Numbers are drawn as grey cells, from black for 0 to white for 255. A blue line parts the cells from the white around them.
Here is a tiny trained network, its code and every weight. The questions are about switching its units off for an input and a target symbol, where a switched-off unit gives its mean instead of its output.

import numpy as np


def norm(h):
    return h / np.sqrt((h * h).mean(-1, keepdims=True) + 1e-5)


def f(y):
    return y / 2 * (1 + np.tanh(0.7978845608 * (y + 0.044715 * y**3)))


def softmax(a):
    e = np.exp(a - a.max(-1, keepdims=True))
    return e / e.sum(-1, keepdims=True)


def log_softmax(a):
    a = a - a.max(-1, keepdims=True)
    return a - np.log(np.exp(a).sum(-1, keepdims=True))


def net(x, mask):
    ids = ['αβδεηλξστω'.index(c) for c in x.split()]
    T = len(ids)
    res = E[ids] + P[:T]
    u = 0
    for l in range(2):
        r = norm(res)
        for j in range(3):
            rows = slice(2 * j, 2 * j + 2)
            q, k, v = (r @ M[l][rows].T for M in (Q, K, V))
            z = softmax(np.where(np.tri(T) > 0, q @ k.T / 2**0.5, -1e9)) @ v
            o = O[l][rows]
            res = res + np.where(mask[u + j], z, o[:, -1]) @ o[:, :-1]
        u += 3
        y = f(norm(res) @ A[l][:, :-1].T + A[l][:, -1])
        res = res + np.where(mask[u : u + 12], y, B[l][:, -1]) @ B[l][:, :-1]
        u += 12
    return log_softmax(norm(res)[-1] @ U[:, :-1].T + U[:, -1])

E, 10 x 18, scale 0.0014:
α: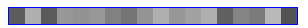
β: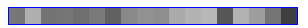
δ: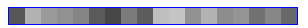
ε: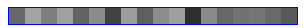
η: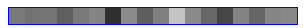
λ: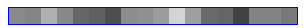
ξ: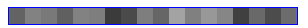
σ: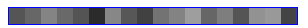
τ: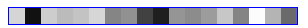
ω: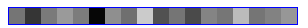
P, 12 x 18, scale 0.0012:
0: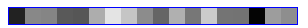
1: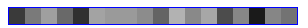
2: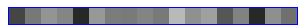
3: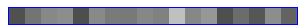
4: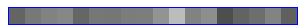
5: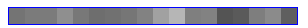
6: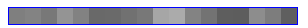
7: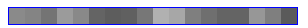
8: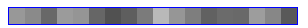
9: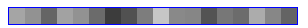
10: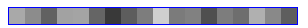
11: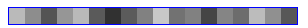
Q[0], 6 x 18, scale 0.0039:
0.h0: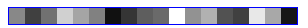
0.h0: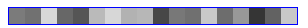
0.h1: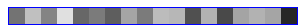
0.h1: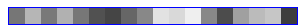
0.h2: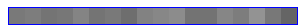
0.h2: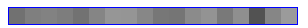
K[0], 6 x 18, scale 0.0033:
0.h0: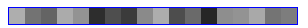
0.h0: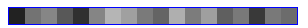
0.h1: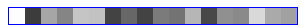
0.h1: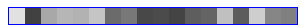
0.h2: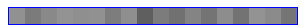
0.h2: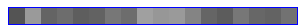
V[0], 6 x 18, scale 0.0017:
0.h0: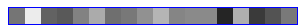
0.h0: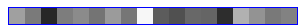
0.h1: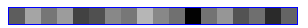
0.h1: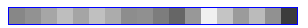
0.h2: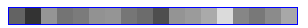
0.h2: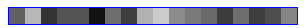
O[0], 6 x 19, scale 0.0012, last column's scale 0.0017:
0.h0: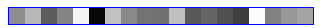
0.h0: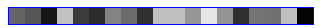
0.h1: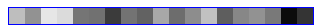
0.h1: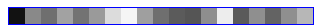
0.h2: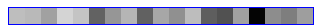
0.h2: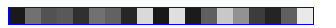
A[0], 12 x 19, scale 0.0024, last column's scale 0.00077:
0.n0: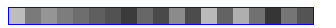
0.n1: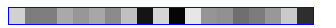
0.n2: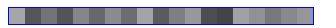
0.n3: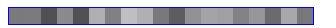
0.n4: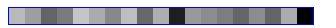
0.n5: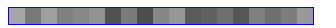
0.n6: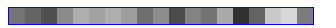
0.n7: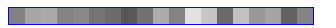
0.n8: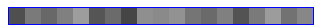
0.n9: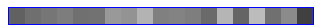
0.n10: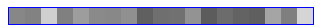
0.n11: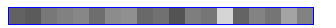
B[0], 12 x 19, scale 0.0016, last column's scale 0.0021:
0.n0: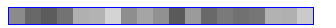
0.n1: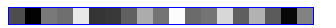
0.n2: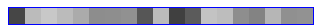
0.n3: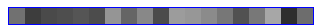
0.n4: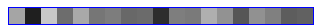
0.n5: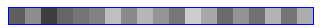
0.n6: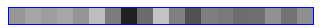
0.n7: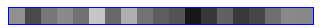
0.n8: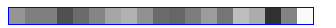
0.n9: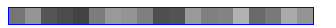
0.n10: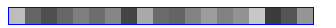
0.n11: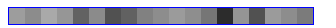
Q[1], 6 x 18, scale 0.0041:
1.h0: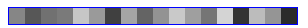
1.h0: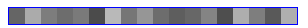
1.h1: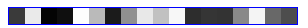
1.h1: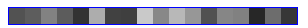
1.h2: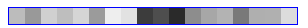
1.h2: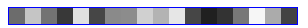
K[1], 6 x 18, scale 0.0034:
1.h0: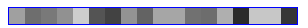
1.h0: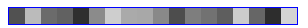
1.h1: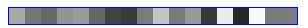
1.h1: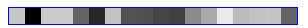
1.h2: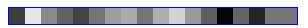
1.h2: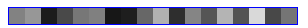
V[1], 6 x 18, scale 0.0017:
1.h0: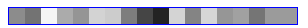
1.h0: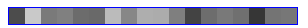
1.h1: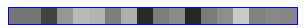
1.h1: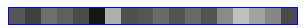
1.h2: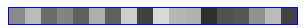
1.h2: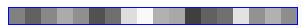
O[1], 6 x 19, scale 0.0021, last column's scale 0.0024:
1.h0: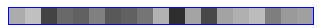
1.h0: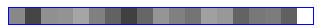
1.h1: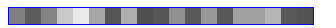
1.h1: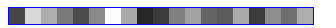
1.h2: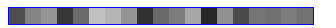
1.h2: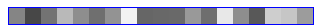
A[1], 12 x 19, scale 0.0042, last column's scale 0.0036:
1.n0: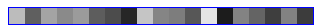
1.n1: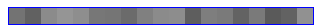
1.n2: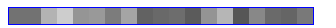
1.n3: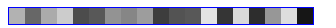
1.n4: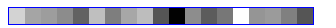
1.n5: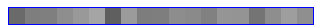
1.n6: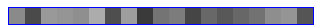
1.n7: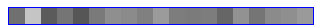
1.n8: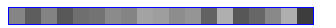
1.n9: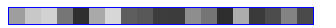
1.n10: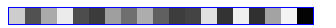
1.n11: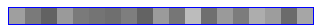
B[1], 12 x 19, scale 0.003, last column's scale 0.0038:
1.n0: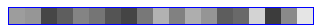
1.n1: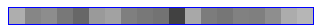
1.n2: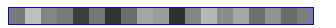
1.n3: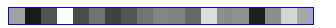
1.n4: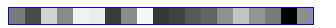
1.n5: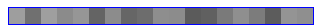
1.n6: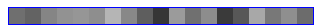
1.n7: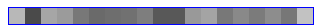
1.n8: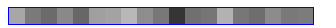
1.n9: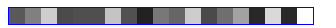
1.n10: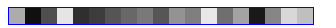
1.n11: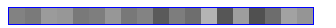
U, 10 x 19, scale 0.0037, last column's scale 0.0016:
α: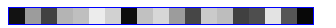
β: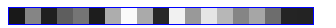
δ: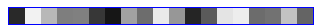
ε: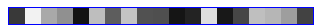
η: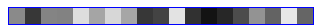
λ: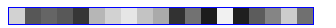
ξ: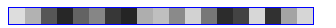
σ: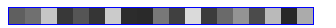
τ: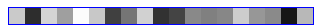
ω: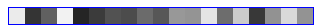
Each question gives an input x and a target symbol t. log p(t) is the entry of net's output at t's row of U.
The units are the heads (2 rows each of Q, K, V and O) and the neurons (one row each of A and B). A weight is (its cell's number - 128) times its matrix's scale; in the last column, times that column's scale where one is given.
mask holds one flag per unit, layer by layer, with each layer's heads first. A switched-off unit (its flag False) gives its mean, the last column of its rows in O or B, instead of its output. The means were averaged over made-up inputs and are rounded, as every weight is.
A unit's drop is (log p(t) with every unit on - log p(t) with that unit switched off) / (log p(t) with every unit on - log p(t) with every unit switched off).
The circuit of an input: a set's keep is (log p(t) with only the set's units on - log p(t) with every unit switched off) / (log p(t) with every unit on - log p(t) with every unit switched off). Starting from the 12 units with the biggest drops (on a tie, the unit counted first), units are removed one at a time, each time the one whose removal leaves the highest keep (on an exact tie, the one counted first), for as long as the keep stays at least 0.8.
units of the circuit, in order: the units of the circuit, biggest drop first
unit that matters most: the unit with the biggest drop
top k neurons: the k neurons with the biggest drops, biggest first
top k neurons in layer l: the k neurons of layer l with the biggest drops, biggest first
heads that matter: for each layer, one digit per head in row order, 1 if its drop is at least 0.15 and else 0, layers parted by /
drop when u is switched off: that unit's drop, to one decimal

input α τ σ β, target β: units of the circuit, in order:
[0.h1, 1.n9, 1.n3]
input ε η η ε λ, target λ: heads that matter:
000 / 001
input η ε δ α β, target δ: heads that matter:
101 / 011
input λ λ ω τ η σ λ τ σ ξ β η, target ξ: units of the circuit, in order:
[1.n9, 1.n10]
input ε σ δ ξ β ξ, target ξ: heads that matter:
000 / 000
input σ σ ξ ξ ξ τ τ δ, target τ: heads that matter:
101 / 100
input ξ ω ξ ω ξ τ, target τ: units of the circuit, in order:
[1.h0, 1.n4]
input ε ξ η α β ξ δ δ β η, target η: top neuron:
[1.n9]
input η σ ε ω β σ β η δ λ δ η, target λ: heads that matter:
001 / 011
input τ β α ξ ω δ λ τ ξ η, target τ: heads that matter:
101 / 110
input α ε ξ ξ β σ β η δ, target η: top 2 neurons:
[1.n9, 0.n7]
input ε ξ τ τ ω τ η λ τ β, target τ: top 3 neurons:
[1.n9, 0.n4, 1.n0]
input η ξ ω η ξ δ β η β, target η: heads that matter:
010 / 001
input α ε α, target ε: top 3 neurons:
[1.n2, 0.n7, 1.n9]
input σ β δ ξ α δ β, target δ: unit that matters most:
0.h2
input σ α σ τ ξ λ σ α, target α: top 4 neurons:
[1.n9, 1.n0, 1.n10, 0.n6]
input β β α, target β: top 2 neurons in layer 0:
[0.n6, 0.n2]
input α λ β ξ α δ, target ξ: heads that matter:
010 / 000
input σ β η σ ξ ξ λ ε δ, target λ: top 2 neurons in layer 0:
[0.n0, 0.n6]
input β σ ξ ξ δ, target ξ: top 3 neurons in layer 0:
[0.n3, 0.n9, 0.n11]
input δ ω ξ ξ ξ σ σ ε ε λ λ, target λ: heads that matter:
000 / 001
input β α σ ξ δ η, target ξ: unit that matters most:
0.h0
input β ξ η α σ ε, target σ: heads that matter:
000 / 010
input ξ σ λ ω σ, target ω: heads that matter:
000 / 001
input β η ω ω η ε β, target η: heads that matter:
110 / 001
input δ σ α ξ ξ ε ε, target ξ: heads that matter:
010 / 000
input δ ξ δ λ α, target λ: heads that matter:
100 / 011
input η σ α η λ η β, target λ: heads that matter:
011 / 011
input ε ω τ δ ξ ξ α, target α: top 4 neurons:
[1.n9, 1.n0, 0.n6, 1.n10]
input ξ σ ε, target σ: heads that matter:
000 / 000
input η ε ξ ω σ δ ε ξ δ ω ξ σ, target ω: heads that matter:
101 / 001
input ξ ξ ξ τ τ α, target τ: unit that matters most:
1.h0
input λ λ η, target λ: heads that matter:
000 / 011
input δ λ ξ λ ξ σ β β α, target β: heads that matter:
101 / 101
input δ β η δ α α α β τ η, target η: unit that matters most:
1.h1
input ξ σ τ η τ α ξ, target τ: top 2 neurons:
[0.n1, 1.n4]
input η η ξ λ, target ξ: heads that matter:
000 / 000
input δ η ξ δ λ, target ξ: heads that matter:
010 / 000
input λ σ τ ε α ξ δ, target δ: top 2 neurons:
[1.n9, 1.n0]
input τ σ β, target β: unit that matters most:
0.h1
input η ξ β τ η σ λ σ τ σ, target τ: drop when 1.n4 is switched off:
0.2
